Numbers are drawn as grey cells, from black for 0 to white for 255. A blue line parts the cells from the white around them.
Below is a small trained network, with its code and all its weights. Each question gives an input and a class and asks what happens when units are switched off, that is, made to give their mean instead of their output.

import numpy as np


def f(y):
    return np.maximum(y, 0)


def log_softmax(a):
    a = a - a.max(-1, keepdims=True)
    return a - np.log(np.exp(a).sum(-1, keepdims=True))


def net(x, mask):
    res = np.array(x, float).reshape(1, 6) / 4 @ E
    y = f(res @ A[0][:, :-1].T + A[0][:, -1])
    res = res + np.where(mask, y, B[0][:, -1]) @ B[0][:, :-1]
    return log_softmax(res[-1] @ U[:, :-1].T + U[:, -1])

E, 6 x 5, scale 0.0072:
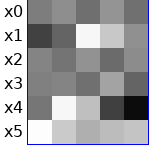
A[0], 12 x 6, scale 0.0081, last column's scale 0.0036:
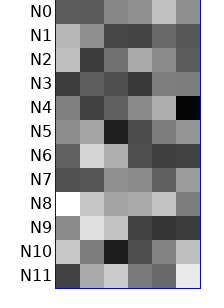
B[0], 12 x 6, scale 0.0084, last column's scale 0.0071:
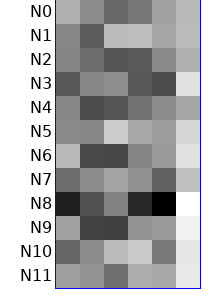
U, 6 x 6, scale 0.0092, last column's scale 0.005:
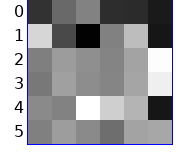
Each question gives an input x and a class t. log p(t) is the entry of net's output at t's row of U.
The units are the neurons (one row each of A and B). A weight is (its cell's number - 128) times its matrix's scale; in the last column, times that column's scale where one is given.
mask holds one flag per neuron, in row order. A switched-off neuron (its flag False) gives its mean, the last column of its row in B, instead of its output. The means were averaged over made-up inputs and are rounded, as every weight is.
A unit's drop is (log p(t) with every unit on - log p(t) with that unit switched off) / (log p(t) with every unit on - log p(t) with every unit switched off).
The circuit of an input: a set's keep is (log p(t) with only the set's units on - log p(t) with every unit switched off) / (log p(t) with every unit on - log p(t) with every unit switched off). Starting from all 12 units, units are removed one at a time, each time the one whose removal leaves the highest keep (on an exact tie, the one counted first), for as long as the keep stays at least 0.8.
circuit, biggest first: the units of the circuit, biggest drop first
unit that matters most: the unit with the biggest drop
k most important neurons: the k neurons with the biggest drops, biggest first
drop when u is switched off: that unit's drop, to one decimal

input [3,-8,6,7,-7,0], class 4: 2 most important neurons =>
N10, N5
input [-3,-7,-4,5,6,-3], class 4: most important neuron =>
N5
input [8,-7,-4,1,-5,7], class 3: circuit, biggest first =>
N10, N8
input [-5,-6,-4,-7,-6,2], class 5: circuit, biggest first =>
N9, N6
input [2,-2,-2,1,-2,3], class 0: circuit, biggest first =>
N8, N11
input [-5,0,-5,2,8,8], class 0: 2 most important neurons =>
N8, N0
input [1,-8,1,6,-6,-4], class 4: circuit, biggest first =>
N10, N5
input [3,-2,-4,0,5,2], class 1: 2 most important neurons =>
N9, N6
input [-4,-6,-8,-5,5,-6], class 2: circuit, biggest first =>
N8, N5
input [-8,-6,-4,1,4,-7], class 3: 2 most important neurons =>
N8, N5
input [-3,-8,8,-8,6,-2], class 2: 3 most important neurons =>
N10, N5, N3
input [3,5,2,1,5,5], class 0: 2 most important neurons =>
N8, N5
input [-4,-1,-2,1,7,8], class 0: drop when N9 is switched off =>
-0.1
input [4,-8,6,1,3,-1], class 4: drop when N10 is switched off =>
0.2
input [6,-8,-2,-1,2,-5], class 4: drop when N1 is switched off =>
0.2
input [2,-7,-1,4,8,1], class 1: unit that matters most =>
N9
